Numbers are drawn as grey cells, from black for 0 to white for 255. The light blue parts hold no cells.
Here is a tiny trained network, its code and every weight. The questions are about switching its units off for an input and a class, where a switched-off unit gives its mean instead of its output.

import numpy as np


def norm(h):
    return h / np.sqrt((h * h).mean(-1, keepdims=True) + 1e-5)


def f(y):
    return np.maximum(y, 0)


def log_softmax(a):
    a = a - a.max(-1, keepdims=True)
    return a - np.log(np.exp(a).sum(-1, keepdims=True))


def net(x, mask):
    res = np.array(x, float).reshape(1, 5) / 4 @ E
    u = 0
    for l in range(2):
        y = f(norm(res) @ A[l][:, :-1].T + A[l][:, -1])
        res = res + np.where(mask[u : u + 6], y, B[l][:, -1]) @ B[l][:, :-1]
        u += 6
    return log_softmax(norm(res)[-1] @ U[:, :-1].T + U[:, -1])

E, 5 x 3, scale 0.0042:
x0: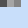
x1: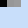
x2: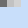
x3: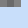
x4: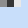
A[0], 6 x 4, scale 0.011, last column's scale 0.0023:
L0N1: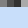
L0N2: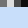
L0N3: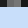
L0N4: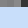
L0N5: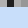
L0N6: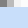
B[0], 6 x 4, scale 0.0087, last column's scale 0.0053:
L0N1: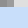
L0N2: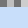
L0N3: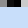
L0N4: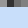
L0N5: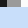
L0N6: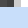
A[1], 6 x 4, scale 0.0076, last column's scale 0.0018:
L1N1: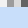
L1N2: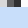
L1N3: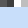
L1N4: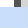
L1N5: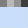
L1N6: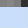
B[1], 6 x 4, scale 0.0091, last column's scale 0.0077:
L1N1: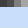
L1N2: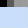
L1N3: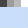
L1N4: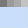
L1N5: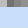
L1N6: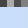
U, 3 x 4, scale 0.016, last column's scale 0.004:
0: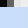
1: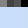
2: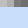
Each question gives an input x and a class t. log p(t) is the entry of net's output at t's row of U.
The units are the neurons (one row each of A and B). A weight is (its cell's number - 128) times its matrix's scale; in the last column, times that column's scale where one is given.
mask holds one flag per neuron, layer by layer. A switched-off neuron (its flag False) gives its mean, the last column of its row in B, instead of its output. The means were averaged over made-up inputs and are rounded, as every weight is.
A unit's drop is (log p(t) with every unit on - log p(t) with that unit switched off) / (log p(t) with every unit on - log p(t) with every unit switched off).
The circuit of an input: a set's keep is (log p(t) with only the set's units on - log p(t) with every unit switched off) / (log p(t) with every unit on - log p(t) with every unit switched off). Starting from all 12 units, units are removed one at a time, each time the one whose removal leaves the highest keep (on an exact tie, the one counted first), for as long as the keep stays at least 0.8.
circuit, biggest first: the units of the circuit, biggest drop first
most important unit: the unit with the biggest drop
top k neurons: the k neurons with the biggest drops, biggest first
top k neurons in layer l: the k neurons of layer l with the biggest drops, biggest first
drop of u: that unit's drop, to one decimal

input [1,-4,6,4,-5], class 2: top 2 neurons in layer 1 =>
(L1N3 L1N2)
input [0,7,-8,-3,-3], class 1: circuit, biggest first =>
(L1N3 L0N3)
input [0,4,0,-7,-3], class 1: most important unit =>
L1N3
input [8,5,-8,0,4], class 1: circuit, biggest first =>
(L0N3 L1N3 L0N6)
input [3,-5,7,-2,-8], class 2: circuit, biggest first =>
(L1N3 L0N5 L1N2)
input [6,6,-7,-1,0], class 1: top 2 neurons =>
(L0N3 L1N3)
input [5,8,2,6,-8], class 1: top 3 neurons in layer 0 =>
(L0N3 L0N5 L0N1)
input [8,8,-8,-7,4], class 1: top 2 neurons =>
(L0N3 L1N3)
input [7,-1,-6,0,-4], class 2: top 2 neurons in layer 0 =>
(L0N6 L0N1)
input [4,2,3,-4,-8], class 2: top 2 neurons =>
(L1N3 L0N5)
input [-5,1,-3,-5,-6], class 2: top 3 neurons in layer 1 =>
(L1N3 L1N2 L1N5)
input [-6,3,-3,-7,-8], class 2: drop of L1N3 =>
0.2
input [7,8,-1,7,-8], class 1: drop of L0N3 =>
0.3
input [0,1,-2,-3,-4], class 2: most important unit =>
L0N6
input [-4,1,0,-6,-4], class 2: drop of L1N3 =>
0.2
